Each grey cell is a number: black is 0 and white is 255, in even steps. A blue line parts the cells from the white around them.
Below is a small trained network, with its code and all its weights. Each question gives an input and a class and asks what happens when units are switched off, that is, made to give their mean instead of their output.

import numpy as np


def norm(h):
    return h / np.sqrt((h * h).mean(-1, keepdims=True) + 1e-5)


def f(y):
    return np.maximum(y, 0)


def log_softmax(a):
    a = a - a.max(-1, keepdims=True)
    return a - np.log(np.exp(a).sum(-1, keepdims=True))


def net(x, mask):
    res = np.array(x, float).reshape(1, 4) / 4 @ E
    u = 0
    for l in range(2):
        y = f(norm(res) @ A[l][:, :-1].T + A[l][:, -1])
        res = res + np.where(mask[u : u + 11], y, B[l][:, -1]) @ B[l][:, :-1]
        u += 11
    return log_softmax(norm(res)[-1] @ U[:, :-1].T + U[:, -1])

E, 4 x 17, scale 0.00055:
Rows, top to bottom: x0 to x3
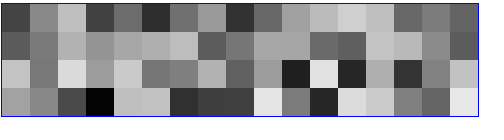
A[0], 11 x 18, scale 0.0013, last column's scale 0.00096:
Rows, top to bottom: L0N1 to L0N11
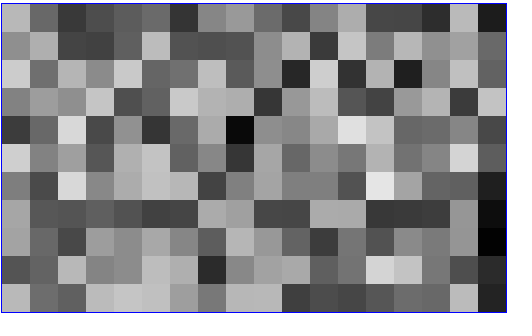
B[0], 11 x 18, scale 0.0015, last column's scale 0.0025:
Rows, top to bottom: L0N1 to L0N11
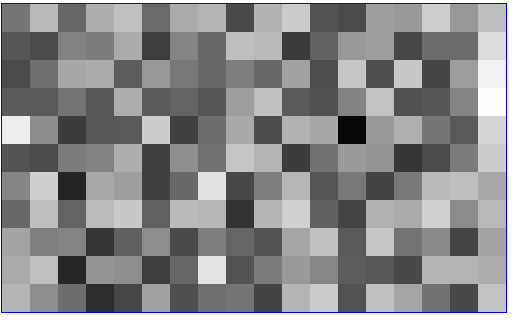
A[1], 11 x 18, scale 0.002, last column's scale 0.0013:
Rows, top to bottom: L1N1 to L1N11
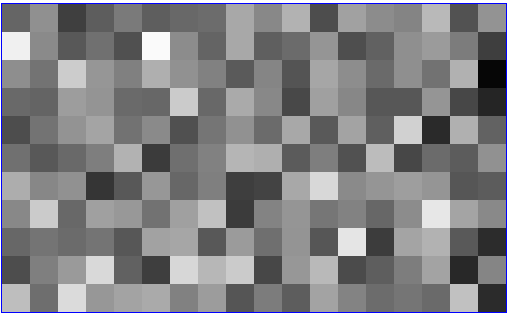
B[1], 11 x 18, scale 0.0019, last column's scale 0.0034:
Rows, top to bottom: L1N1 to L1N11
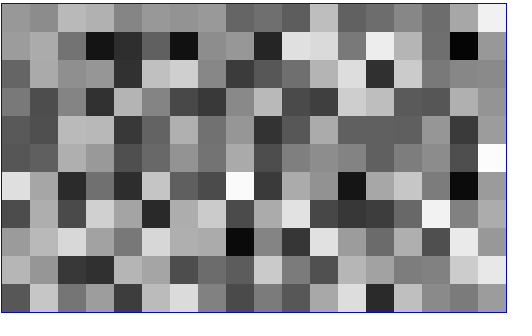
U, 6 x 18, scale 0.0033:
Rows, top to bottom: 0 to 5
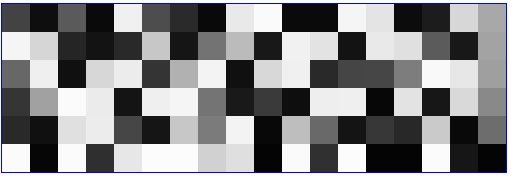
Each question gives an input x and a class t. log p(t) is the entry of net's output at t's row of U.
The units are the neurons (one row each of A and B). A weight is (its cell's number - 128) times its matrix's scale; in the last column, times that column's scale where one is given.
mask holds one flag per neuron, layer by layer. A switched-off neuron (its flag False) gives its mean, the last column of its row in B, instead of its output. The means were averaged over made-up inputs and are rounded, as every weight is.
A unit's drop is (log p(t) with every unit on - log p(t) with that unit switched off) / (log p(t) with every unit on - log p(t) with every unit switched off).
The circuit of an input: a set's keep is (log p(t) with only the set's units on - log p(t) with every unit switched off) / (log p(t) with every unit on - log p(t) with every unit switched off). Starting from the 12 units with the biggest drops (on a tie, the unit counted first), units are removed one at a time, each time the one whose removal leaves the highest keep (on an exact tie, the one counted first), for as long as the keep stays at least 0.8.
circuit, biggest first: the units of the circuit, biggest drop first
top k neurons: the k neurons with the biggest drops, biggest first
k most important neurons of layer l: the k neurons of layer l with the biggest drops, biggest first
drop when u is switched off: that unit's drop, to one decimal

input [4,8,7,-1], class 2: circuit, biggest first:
L0N7
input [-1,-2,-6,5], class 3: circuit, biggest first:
L1N9; L1N1
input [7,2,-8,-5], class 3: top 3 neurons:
L1N9; L0N11; L0N9
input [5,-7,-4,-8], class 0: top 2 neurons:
L0N4; L1N10
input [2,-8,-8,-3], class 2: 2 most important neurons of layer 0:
L0N8; L0N3
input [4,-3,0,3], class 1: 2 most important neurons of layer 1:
L1N8; L1N5
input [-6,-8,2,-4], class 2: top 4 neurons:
L0N8; L0N5; L0N1; L1N8
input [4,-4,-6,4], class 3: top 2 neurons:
L0N4; L1N1
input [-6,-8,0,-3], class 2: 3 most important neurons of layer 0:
L0N8; L0N1; L0N5
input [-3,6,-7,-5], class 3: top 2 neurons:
L1N9; L0N8
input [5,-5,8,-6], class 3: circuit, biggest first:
L0N3; L1N11
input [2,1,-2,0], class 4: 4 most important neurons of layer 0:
L0N2; L0N11; L0N9; L0N10
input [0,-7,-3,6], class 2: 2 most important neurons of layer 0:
L0N1; L0N4
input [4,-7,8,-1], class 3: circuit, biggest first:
L0N3
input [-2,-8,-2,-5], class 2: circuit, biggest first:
L0N8; L1N10
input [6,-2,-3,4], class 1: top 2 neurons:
L0N5; L0N4
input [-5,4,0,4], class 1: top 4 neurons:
L0N11; L0N9; L0N4; L0N8
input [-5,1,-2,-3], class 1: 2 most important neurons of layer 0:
L0N2; L0N6
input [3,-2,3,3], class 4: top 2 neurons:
L0N6; L1N10
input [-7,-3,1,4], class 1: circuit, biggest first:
L0N11
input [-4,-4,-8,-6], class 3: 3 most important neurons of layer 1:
L1N9; L1N1; L1N5
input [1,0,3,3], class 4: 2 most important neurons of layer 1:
L1N5; L1N10
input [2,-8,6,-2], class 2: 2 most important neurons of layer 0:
L0N8; L0N1
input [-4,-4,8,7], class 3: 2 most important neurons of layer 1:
L1N11; L1N10
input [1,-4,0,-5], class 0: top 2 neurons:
L0N4; L1N10
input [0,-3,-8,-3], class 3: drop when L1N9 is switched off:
0.3
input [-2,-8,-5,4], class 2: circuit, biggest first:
L0N1
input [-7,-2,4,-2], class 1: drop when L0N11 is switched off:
0.2
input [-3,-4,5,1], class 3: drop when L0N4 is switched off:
0.2
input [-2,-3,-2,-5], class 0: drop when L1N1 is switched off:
0.0
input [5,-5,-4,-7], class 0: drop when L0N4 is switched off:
0.2
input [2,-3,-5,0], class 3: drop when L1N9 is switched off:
0.2
